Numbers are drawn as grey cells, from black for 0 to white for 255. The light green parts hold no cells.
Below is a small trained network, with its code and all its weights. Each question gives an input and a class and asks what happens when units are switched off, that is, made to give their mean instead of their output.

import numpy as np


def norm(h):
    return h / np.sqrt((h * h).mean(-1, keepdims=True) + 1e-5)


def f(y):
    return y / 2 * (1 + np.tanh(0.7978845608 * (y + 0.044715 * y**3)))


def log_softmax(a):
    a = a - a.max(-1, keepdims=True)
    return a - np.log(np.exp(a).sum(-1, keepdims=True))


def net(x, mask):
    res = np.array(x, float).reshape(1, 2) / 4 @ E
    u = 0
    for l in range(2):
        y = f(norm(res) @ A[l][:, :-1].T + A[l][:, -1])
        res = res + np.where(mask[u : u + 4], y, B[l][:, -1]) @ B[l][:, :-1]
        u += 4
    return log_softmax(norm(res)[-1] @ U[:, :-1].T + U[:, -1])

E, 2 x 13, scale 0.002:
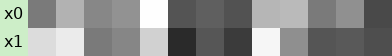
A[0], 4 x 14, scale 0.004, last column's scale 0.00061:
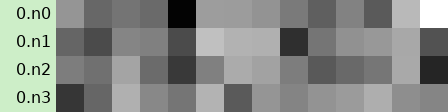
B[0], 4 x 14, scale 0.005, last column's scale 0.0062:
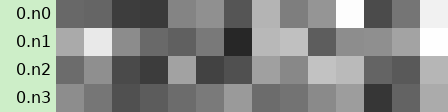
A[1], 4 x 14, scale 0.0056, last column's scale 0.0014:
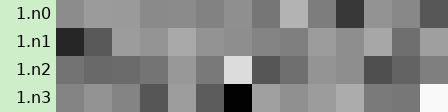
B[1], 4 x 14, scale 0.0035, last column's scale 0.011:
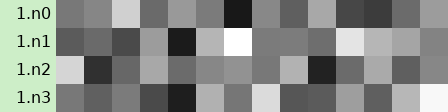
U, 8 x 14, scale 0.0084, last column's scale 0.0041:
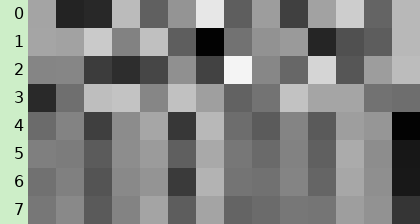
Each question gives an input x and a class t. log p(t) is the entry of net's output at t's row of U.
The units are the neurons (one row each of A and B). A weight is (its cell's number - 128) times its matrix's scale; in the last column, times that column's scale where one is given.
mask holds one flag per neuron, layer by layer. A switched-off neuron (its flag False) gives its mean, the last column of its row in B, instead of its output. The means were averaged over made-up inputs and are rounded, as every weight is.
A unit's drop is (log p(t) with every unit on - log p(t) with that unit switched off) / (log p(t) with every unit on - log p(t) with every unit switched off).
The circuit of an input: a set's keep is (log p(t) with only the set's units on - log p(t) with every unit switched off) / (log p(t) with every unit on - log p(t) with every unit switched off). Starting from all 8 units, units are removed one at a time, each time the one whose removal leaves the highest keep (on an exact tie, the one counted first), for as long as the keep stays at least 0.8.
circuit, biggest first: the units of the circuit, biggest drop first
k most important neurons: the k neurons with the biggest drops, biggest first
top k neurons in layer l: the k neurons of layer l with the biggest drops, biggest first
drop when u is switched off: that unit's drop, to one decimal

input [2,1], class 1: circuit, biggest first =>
0.n0, 0.n2, 0.n1, 1.n3
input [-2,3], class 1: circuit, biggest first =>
0.n0, 0.n2, 0.n1, 1.n3
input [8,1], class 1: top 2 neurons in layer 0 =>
0.n0, 0.n2
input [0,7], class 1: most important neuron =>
0.n0
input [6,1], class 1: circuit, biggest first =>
0.n0, 0.n2, 1.n3, 0.n1
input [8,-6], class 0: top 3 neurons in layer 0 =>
0.n1, 0.n0, 0.n2
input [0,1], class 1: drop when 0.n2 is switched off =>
0.8
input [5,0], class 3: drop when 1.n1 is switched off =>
0.7
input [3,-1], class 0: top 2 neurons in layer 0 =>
0.n1, 0.n0
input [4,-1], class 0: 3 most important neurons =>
0.n1, 0.n0, 0.n2
